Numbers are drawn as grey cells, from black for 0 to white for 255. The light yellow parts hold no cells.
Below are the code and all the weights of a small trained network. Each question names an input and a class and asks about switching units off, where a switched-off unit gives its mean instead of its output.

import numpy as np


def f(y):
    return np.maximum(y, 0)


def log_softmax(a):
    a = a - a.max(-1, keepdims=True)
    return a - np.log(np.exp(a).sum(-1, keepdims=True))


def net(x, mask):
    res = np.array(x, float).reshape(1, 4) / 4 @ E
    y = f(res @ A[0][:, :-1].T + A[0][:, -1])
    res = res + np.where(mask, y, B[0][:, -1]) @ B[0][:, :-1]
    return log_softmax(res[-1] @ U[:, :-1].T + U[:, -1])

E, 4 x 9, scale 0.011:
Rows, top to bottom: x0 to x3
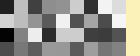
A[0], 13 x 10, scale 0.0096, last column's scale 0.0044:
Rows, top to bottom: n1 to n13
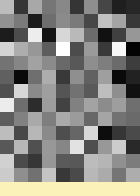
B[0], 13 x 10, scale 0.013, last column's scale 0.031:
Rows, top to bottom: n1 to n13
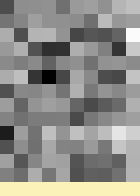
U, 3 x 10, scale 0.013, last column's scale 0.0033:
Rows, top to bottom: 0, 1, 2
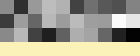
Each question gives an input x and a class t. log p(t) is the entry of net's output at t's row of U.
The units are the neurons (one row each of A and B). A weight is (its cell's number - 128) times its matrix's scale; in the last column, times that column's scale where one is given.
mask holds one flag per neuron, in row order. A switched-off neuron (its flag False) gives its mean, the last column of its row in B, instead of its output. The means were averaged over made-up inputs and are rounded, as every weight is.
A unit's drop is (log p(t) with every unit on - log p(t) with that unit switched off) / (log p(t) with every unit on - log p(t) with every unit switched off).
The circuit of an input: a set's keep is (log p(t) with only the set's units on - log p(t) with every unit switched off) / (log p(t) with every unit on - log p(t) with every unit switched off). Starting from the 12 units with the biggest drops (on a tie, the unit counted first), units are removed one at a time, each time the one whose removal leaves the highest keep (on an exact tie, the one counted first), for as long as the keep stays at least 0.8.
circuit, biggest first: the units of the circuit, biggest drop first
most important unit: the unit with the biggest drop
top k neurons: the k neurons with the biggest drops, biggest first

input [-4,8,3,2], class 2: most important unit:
n4
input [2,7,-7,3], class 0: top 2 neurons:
(n6, n12)
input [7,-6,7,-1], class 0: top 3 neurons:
(n3, n10, n1)
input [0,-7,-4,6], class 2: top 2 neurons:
(n6, n3)
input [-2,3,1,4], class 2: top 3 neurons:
(n4, n11, n10)
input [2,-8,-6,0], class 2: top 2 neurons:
(n6, n3)
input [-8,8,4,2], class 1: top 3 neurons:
(n10, n6, n1)
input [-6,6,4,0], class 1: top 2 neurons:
(n10, n6)
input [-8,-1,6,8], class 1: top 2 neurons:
(n10, n1)
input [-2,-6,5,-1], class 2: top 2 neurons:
(n6, n12)
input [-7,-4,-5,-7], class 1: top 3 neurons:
(n10, n3, n1)
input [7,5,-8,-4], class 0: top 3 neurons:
(n10, n8, n12)
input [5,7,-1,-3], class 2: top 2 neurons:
(n4, n10)
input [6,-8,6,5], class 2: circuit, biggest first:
(n6)
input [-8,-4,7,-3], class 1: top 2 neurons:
(n10, n1)
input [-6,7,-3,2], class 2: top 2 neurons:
(n4, n11)
